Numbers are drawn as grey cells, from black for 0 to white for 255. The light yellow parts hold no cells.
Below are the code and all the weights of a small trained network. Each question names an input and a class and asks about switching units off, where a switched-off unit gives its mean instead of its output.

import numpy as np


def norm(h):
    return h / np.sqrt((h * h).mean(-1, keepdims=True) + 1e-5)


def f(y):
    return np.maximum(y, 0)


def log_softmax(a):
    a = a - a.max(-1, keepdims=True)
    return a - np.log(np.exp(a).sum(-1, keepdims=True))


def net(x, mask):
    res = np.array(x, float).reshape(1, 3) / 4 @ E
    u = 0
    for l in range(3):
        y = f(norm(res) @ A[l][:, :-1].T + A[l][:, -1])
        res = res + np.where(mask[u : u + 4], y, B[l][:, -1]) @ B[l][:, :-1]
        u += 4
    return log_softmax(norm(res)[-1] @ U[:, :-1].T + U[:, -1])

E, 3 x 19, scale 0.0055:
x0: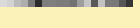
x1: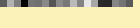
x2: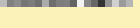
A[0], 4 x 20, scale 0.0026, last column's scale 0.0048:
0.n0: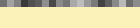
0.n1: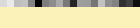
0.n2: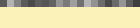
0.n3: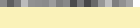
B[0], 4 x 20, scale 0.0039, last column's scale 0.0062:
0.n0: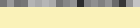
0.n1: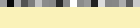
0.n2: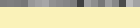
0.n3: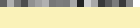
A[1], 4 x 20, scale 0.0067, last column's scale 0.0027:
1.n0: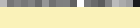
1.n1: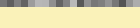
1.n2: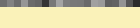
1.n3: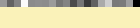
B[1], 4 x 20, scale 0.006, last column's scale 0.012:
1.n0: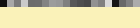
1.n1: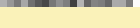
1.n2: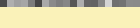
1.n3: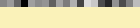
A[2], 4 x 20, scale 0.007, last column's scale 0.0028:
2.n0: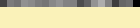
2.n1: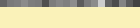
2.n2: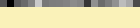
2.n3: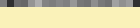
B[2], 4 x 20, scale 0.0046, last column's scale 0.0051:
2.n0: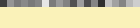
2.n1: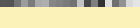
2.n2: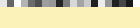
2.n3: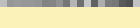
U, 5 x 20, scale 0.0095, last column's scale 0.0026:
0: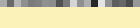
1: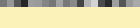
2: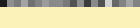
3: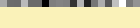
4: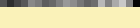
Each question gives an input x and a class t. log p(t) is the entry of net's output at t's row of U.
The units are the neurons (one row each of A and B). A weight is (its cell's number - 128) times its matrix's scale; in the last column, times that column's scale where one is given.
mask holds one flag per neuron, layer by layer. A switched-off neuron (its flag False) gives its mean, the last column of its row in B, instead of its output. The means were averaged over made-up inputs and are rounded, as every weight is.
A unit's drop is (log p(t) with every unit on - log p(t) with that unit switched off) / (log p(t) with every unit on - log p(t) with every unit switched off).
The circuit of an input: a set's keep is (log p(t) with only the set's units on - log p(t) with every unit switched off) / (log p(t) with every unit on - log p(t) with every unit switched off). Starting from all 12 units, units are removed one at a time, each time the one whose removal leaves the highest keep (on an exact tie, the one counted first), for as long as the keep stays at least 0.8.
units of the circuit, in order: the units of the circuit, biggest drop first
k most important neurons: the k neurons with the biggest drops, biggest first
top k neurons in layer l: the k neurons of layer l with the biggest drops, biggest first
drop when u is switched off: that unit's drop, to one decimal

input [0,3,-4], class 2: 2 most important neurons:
(1.n3; 0.n1)
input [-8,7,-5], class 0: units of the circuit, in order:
(2.n2; 1.n3)
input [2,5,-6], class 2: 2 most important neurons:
(1.n3; 0.n3)
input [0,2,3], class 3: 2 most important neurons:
(0.n0; 1.n3)
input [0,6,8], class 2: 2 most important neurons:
(1.n0; 0.n3)
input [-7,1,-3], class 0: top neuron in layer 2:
(2.n2)
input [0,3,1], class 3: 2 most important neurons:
(1.n1; 1.n3)
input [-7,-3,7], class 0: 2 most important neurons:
(2.n2; 0.n3)
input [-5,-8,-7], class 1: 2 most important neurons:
(1.n3; 1.n0)
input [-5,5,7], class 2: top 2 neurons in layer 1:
(1.n0; 1.n3)
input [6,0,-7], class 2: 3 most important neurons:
(2.n1; 2.n2; 2.n0)
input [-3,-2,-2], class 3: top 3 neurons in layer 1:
(1.n1; 1.n3; 1.n0)
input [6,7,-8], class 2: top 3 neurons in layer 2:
(2.n1; 2.n2; 2.n0)
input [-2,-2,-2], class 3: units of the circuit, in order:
(1.n1)
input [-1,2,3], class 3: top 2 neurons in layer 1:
(1.n3; 1.n1)
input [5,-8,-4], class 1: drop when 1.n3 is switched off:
0.9
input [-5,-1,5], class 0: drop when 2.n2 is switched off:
1.5
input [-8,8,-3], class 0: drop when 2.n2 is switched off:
0.9
